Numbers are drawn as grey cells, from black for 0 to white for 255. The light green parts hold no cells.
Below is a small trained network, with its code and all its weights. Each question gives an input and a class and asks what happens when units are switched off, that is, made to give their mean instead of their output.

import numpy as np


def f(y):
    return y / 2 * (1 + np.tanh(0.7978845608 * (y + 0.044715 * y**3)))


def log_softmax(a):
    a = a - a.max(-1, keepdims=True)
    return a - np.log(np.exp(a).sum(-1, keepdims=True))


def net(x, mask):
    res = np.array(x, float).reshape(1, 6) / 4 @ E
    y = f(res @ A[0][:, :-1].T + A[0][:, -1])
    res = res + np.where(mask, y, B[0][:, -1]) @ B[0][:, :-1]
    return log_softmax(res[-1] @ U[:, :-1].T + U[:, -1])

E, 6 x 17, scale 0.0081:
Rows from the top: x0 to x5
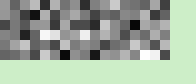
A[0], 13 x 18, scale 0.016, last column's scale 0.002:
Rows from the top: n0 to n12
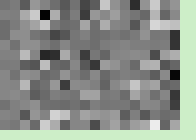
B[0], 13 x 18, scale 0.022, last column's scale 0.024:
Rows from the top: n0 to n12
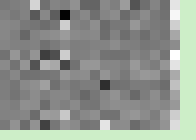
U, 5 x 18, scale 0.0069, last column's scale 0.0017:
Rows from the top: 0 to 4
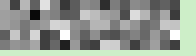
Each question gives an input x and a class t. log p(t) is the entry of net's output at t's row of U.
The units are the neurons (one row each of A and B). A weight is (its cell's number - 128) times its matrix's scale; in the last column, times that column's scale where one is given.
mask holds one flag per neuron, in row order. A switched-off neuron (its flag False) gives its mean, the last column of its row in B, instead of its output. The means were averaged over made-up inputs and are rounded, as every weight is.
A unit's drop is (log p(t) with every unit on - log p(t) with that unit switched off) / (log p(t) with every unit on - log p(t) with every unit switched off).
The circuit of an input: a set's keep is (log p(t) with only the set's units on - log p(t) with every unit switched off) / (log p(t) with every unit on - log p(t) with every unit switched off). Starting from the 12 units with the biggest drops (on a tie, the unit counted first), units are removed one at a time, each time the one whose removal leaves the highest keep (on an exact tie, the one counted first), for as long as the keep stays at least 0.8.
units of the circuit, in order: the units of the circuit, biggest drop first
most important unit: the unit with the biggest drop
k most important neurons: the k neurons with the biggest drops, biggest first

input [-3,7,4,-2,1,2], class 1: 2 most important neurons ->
(n6 n8)
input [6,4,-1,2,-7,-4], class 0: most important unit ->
n12
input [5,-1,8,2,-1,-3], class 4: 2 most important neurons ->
(n5 n1)
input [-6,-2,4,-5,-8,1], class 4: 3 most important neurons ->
(n5 n11 n0)
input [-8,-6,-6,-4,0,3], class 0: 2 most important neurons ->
(n5 n12)
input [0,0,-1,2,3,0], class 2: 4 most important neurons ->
(n1 n5 n6 n0)
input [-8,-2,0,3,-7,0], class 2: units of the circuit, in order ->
(n5 n1)
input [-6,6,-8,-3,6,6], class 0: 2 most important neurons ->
(n8 n5)
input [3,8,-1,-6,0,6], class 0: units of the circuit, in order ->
(n6 n8)
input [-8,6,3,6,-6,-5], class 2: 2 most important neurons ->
(n1 n11)
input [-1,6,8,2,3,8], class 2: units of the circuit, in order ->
(n6 n1 n0)
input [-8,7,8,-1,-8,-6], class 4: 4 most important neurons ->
(n5 n11 n0 n8)
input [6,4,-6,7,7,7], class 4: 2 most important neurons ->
(n12 n11)
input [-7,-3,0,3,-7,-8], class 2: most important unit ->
n5
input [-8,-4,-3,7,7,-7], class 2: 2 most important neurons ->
(n5 n1)
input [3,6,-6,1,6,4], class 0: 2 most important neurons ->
(n5 n8)
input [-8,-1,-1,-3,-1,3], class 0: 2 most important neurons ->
(n5 n0)
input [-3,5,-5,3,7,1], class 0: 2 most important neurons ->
(n5 n12)
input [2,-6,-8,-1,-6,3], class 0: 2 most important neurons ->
(n8 n0)
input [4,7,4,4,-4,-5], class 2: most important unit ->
n1
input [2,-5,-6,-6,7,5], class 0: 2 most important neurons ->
(n1 n8)
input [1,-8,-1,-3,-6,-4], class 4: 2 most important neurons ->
(n1 n6)
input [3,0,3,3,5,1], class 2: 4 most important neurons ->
(n1 n5 n8 n0)
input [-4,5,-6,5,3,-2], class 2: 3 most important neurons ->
(n1 n5 n6)
